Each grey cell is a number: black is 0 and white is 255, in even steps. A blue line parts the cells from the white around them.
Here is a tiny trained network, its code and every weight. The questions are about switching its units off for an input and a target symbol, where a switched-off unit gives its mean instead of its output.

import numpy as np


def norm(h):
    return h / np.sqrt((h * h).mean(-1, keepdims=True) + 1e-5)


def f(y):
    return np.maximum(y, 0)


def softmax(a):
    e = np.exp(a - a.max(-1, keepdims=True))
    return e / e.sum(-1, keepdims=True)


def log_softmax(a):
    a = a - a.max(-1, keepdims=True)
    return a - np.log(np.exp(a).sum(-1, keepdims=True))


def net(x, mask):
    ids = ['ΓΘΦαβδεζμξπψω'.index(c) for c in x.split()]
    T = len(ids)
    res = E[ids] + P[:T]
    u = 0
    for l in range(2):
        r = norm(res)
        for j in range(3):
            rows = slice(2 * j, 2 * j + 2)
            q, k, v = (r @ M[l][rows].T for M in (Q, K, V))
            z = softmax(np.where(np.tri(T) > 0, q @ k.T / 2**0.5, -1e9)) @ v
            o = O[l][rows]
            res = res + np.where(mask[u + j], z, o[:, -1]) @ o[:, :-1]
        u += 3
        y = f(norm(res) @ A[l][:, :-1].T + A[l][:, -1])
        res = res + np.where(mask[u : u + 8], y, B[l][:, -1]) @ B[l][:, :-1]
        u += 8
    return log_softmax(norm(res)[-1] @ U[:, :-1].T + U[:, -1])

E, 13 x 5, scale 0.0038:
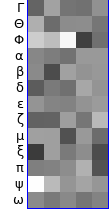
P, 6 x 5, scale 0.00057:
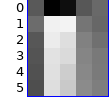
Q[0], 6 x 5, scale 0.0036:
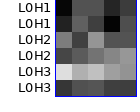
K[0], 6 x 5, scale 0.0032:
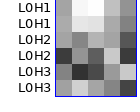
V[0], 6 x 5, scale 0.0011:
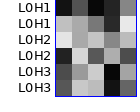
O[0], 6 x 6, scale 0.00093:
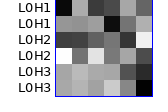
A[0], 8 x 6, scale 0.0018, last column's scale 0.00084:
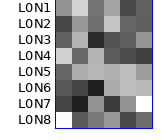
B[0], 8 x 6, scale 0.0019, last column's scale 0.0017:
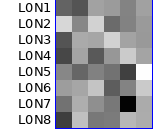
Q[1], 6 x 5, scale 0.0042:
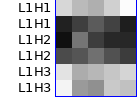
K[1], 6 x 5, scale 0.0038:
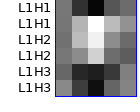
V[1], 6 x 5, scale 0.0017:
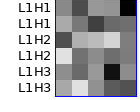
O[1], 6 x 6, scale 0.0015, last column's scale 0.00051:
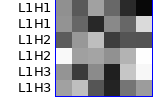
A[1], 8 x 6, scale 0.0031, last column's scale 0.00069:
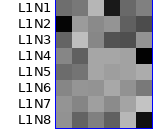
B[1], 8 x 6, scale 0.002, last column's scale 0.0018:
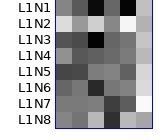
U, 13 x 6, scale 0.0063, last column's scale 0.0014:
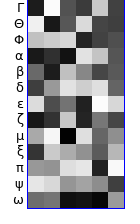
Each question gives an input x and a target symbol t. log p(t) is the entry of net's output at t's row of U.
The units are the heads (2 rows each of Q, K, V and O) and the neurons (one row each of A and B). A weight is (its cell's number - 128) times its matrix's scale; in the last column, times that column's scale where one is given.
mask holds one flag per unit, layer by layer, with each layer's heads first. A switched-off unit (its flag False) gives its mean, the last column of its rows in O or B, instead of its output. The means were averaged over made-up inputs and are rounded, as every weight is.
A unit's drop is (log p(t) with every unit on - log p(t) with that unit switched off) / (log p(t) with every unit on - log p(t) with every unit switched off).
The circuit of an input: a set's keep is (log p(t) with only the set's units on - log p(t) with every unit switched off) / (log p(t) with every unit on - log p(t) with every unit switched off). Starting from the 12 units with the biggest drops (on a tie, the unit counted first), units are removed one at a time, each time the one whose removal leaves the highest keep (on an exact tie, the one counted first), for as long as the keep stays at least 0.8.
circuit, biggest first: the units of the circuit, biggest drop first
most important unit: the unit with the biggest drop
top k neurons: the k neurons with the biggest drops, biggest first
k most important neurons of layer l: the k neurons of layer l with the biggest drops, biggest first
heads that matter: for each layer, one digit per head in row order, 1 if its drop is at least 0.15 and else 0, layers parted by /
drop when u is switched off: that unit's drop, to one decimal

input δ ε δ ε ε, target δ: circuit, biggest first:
(L1H3, L1H2, L1N2)
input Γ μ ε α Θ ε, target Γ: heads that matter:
100 / 111
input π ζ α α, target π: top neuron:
(L1N3)
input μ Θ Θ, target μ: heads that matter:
000 / 001
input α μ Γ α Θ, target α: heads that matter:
000 / 001
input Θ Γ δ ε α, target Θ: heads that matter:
000 / 100
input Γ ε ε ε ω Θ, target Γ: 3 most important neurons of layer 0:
(L0N8, L0N4, L0N5)
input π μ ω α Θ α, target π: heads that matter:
100 / 111
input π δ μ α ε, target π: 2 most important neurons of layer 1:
(L1N3, L1N1)
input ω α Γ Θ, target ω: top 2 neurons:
(L0N7, L0N8)
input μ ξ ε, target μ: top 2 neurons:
(L1N6, L1N2)
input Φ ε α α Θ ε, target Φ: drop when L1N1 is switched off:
0.1
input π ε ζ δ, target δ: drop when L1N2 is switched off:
0.5
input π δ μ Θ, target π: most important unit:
L1H3
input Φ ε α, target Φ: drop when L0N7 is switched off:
0.1
